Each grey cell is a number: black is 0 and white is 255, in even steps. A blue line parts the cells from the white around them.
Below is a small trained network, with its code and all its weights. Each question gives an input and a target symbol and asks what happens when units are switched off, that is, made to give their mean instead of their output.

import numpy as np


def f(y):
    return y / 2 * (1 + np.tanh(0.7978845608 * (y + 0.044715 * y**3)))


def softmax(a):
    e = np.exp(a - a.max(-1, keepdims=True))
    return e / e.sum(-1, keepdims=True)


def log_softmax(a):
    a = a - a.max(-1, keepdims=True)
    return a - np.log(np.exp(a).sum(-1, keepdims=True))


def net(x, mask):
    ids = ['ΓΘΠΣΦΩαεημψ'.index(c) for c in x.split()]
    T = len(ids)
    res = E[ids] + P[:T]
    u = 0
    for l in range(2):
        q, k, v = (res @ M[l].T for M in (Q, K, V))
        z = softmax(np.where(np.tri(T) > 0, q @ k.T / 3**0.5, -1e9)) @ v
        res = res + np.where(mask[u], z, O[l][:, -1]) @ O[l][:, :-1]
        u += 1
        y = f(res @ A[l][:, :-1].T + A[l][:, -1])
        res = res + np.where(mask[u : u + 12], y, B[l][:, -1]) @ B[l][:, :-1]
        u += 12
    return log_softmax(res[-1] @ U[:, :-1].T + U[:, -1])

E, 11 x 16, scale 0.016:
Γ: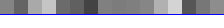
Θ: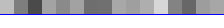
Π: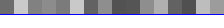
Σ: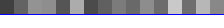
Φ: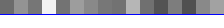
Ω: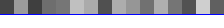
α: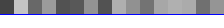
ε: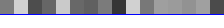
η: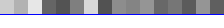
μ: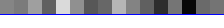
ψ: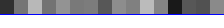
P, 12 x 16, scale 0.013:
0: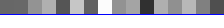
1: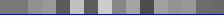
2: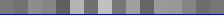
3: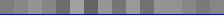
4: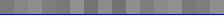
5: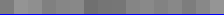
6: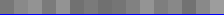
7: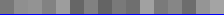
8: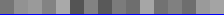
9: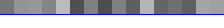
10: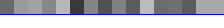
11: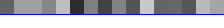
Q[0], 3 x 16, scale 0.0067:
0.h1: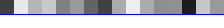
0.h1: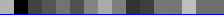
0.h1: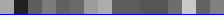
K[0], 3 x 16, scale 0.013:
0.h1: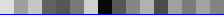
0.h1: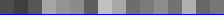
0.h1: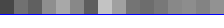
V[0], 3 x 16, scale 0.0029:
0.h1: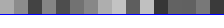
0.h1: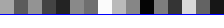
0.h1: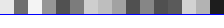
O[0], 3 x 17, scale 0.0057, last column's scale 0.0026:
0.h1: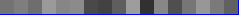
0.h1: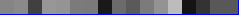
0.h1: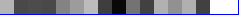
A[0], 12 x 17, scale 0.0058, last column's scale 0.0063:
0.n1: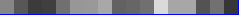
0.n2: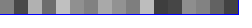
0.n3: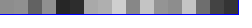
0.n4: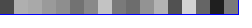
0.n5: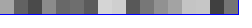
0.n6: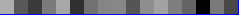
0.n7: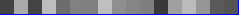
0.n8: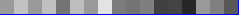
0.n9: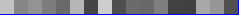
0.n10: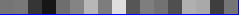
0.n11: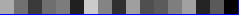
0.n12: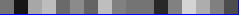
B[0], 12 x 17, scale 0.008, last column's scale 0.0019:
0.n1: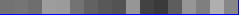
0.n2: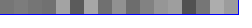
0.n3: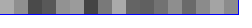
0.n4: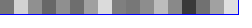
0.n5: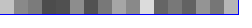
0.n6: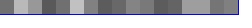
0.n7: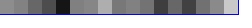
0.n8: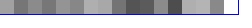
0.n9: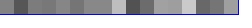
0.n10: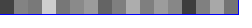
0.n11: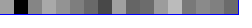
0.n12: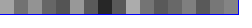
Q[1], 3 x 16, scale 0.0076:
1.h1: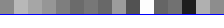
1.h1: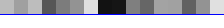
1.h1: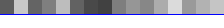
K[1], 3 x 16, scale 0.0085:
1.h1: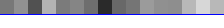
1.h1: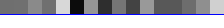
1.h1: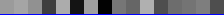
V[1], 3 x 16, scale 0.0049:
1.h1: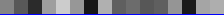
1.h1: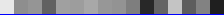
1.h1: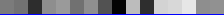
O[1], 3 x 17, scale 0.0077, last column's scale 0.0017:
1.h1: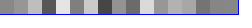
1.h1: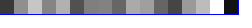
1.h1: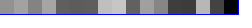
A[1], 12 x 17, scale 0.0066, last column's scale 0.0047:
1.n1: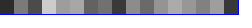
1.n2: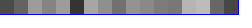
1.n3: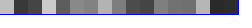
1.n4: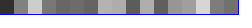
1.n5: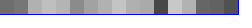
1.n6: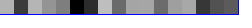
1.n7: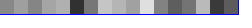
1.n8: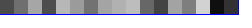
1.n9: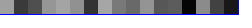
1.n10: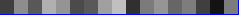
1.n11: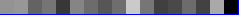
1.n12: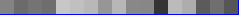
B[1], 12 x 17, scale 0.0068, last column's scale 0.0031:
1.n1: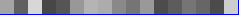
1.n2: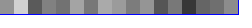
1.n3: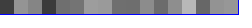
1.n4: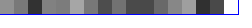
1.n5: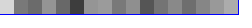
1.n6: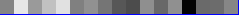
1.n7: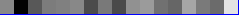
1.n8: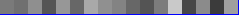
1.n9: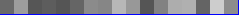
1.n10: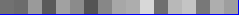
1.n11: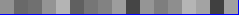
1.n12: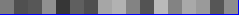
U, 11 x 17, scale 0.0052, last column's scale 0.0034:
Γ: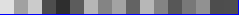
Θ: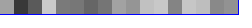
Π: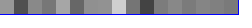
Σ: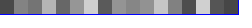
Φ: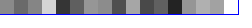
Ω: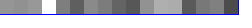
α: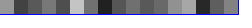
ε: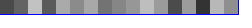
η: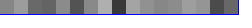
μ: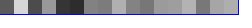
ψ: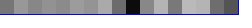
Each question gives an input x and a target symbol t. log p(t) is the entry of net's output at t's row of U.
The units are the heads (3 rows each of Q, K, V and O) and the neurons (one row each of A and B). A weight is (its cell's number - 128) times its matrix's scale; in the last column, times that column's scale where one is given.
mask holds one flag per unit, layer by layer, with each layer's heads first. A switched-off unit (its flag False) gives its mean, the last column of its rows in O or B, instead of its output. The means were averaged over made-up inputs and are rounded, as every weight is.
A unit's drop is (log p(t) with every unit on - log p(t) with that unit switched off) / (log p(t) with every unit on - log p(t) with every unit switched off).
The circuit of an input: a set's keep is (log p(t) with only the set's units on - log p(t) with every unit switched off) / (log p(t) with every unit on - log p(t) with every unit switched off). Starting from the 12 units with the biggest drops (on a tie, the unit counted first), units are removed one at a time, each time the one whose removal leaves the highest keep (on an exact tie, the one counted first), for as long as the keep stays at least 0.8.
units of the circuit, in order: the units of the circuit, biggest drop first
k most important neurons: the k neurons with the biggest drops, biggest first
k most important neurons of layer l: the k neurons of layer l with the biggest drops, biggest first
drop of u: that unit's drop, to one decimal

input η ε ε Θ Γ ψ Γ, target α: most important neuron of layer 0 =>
0.n6
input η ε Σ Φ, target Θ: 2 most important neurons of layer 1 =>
1.n7, 1.n10
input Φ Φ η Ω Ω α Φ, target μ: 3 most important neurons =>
1.n9, 1.n3, 0.n1
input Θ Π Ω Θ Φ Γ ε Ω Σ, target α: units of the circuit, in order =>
0.h1, 1.n4, 0.n12
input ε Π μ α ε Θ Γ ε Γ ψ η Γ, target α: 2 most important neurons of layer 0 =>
0.n2, 0.n5
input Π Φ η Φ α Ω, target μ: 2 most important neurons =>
1.n9, 1.n3
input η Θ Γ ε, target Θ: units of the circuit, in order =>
1.h1, 0.h1, 1.n7, 0.n11
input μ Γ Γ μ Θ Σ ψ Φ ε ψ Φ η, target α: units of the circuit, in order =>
1.h1, 0.n2
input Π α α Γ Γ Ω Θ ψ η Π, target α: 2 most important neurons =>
0.n2, 0.n9
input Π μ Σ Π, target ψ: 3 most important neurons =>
0.n8, 0.n9, 1.n4
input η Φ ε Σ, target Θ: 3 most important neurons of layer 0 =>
0.n1, 0.n11, 0.n7
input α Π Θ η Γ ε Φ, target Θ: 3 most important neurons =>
1.n7, 0.n1, 0.n7
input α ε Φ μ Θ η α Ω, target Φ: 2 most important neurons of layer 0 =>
0.n5, 0.n4
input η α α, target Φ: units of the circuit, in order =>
1.h1
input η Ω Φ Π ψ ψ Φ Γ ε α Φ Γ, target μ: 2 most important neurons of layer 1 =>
1.n9, 1.n3
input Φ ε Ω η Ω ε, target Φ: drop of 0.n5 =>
0.1
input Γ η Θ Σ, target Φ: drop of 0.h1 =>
0.5
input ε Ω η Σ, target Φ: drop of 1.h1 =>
1.1
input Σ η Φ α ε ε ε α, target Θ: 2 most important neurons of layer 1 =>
1.n10, 1.n7
